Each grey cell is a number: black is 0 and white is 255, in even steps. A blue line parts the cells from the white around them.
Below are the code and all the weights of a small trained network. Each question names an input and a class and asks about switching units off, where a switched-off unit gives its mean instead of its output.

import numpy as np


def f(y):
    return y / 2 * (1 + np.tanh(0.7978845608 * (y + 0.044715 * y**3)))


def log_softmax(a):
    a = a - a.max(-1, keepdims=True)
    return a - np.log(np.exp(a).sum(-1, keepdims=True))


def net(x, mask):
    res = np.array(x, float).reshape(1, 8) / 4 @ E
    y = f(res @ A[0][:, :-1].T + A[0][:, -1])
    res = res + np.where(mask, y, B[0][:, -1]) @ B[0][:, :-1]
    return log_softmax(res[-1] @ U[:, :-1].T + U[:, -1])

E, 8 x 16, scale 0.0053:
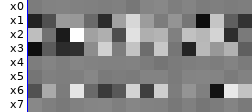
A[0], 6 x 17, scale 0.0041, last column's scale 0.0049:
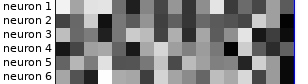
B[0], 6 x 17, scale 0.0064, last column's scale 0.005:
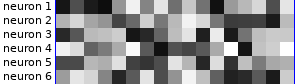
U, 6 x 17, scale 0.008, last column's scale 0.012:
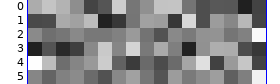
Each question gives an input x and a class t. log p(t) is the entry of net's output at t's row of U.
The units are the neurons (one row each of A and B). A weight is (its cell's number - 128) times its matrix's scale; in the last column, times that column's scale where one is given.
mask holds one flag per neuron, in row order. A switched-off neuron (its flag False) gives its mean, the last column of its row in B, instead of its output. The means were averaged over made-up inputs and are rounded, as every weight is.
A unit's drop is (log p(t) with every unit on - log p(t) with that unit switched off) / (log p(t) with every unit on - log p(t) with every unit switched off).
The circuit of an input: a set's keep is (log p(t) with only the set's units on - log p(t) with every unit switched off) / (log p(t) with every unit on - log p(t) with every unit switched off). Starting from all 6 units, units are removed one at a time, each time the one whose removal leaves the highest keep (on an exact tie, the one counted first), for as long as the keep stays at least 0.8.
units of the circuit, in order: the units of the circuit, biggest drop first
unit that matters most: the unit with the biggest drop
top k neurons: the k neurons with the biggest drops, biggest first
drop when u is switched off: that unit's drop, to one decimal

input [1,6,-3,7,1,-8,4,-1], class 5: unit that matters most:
neuron 1
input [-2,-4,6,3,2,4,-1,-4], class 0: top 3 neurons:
(neuron 6; neuron 4; neuron 1)
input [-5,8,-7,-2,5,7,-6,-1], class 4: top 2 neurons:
(neuron 4; neuron 6)
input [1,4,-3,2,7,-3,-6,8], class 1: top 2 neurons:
(neuron 3; neuron 1)
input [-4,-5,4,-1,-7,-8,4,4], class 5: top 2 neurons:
(neuron 4; neuron 3)
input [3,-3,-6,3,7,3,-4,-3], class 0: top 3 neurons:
(neuron 2; neuron 4; neuron 1)
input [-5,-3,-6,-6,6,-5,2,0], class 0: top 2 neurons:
(neuron 2; neuron 4)
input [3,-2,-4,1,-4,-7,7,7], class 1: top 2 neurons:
(neuron 5; neuron 4)
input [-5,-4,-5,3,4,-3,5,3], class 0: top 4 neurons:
(neuron 4; neuron 2; neuron 1; neuron 3)
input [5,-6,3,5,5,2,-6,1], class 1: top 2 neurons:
(neuron 3; neuron 4)
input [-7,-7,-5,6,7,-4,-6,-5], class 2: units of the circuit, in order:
(neuron 4; neuron 1)
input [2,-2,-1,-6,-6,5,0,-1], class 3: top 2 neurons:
(neuron 1; neuron 4)
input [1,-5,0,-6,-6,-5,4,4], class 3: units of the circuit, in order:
(neuron 1; neuron 4)
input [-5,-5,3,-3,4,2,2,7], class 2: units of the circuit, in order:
(neuron 4)
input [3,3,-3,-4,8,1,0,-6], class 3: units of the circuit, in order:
(neuron 1; neuron 6)
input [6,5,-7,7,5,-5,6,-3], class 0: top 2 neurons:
(neuron 2; neuron 1)
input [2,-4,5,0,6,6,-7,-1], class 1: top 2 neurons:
(neuron 3; neuron 4)
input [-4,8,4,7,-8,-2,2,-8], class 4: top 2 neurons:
(neuron 4; neuron 1)
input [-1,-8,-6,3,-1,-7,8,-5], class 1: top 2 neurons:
(neuron 5; neuron 4)
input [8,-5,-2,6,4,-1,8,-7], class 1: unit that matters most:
neuron 5
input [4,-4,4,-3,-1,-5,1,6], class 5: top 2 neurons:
(neuron 4; neuron 2)
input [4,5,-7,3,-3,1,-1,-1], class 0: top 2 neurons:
(neuron 2; neuron 1)
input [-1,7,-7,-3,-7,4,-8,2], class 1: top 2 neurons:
(neuron 3; neuron 6)
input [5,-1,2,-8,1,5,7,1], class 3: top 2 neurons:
(neuron 1; neuron 3)
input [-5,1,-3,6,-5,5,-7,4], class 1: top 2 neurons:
(neuron 3; neuron 1)
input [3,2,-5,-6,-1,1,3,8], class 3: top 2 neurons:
(neuron 1; neuron 6)
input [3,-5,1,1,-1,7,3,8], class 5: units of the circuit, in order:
(neuron 4)
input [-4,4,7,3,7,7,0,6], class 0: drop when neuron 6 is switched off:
1.0
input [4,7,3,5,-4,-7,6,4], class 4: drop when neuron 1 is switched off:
0.1
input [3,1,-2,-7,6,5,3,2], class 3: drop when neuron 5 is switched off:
0.0
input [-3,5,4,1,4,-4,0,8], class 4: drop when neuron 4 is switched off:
0.7
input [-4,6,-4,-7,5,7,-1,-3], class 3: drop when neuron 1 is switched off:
1.1
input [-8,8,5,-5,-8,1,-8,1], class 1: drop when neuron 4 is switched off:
-0.1
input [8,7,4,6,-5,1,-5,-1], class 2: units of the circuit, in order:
(neuron 1)
